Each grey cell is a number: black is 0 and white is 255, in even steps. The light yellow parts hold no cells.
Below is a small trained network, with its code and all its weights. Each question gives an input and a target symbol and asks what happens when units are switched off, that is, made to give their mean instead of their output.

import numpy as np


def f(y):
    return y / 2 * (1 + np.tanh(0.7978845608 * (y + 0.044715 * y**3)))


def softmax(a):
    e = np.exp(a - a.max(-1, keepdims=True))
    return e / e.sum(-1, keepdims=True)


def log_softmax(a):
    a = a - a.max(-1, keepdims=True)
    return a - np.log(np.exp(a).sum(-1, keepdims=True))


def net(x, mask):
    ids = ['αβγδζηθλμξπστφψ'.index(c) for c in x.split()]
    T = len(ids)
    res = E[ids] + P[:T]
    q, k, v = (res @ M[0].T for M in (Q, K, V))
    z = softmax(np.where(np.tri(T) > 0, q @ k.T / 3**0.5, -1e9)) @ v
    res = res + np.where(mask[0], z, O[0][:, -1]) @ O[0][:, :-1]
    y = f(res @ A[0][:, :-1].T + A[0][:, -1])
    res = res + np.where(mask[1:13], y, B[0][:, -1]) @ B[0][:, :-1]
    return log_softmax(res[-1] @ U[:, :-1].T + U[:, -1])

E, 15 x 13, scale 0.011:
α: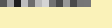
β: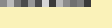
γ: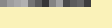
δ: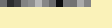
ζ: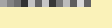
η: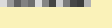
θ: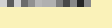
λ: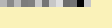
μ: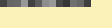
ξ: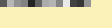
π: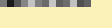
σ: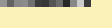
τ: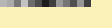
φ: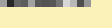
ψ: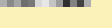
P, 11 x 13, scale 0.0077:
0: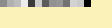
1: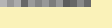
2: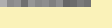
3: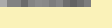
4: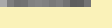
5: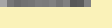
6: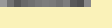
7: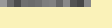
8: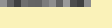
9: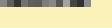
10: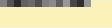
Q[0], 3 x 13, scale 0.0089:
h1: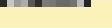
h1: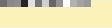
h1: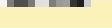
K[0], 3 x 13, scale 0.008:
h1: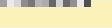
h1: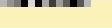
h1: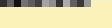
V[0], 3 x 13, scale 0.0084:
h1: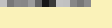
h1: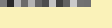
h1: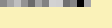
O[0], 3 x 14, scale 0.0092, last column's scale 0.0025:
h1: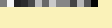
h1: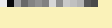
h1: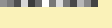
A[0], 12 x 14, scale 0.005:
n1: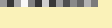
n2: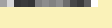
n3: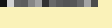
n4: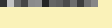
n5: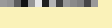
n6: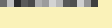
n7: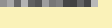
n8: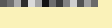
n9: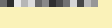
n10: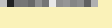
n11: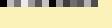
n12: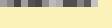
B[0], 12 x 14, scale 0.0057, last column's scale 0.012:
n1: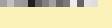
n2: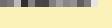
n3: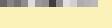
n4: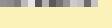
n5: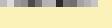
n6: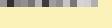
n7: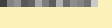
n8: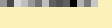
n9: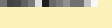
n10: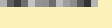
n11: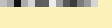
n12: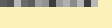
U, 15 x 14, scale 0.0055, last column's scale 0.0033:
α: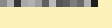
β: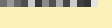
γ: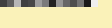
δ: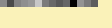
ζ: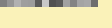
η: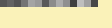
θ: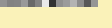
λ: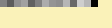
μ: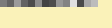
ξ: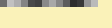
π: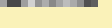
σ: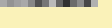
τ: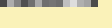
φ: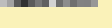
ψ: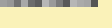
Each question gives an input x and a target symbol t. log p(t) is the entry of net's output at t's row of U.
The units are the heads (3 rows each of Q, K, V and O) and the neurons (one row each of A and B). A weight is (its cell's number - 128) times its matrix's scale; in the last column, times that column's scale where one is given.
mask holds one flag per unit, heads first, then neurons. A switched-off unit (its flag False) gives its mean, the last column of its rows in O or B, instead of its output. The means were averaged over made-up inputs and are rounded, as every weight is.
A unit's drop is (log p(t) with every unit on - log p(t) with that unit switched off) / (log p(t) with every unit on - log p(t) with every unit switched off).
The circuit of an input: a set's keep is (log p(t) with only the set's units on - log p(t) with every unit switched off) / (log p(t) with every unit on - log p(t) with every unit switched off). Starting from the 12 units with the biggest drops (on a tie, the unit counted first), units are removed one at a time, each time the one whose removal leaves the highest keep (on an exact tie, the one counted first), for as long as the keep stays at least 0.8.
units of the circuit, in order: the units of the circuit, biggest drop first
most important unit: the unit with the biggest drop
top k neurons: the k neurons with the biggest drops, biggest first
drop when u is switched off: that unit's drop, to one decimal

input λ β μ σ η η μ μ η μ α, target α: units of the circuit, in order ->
h1; n11; n12; n9
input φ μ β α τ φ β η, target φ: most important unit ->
h1
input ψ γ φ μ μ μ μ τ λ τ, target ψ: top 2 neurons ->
n1; n11
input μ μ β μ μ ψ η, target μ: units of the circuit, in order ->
h1; n1; n9
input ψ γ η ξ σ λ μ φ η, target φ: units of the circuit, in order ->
h1; n5
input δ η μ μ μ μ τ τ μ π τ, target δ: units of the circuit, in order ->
h1; n8; n1
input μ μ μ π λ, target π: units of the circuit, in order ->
h1; n10
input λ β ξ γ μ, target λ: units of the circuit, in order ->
h1; n6
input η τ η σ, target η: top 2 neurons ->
n11; n6
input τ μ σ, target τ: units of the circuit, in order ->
h1; n3; n11
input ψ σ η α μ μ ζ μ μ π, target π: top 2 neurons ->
n10; n2
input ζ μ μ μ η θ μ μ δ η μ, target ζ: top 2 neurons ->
n8; n4
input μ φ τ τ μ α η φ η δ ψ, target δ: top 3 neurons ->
n8; n1; n9
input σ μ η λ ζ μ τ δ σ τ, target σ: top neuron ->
n9
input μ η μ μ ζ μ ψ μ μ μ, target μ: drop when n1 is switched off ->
0.2
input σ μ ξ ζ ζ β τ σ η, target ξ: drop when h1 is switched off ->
0.6
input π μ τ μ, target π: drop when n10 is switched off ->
0.3
